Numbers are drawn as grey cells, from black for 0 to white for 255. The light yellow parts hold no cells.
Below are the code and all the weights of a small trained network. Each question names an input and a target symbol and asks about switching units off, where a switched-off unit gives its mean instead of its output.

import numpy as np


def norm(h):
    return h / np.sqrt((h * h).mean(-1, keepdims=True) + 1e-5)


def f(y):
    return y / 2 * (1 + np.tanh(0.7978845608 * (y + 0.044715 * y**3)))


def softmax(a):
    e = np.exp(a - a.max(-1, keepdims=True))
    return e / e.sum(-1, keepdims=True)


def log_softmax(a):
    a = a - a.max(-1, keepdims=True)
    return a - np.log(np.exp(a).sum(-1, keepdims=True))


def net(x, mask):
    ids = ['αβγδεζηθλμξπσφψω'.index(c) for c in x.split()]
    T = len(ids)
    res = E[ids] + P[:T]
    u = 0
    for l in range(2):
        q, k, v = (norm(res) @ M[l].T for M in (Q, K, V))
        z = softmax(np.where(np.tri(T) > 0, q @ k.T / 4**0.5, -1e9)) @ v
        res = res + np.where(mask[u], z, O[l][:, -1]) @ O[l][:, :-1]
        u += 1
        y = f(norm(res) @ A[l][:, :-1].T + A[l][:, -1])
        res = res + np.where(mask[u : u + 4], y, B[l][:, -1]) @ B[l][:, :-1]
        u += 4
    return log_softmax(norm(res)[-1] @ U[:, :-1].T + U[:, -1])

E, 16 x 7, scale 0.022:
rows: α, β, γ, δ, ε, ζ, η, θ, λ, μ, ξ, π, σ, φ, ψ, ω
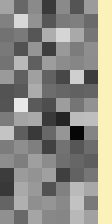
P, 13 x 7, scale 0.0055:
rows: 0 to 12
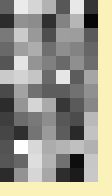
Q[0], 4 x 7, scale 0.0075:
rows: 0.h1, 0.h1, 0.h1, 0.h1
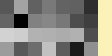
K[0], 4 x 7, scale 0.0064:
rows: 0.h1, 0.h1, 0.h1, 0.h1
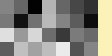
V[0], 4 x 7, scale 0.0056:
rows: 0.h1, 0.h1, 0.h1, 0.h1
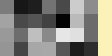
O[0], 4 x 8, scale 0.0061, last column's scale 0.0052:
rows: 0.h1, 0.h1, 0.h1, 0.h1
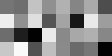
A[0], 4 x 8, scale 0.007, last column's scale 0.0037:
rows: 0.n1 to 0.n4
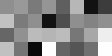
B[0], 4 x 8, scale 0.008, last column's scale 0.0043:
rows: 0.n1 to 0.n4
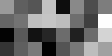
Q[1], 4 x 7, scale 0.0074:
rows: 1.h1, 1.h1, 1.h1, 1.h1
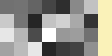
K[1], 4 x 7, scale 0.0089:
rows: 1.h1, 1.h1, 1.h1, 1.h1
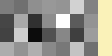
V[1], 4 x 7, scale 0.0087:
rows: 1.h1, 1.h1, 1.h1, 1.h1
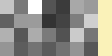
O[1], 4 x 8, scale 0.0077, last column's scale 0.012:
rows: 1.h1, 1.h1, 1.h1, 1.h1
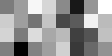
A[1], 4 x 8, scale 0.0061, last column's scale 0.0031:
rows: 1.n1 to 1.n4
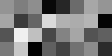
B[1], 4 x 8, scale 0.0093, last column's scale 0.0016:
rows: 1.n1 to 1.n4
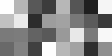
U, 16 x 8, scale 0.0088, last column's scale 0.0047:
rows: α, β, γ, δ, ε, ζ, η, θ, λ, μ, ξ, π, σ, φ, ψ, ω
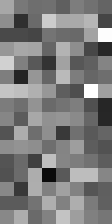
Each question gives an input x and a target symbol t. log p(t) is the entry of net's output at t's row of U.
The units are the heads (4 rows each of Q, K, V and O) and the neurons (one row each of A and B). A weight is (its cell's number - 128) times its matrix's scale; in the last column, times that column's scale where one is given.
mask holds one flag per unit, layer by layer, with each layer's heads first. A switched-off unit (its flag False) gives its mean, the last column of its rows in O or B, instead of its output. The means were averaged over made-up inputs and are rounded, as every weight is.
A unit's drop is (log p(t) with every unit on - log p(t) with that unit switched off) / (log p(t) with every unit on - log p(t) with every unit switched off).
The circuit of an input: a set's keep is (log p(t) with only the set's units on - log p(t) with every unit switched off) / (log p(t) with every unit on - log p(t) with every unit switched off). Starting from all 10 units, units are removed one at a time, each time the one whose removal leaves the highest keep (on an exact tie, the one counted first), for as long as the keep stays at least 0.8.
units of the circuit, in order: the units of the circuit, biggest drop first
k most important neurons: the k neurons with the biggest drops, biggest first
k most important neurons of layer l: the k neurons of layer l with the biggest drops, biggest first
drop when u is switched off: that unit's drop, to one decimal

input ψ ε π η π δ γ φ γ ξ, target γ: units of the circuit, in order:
[0.h1 1.h1]
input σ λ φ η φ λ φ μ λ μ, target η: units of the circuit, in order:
[1.h1 0.n4 0.h1]
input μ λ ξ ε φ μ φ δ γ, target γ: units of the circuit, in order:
[1.h1 0.n4]
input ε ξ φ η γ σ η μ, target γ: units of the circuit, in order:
[1.h1]
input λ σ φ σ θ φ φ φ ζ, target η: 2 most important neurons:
[0.n3 0.n4]
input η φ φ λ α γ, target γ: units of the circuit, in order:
[1.h1 0.n3]
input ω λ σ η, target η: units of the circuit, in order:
[0.h1 1.h1 0.n3]
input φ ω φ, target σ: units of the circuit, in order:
[0.h1 1.h1 0.n2]
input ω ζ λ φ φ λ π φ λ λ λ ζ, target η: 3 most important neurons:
[0.n4 0.n3 0.n2]
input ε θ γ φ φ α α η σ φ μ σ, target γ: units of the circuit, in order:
[1.h1 0.h1]
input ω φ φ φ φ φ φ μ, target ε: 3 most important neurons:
[1.n1 0.n4 0.n3]
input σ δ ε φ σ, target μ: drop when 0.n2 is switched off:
0.1
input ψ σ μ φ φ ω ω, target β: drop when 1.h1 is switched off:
0.4
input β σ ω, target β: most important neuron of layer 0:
[0.n2]
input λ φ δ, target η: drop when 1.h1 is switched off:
0.9
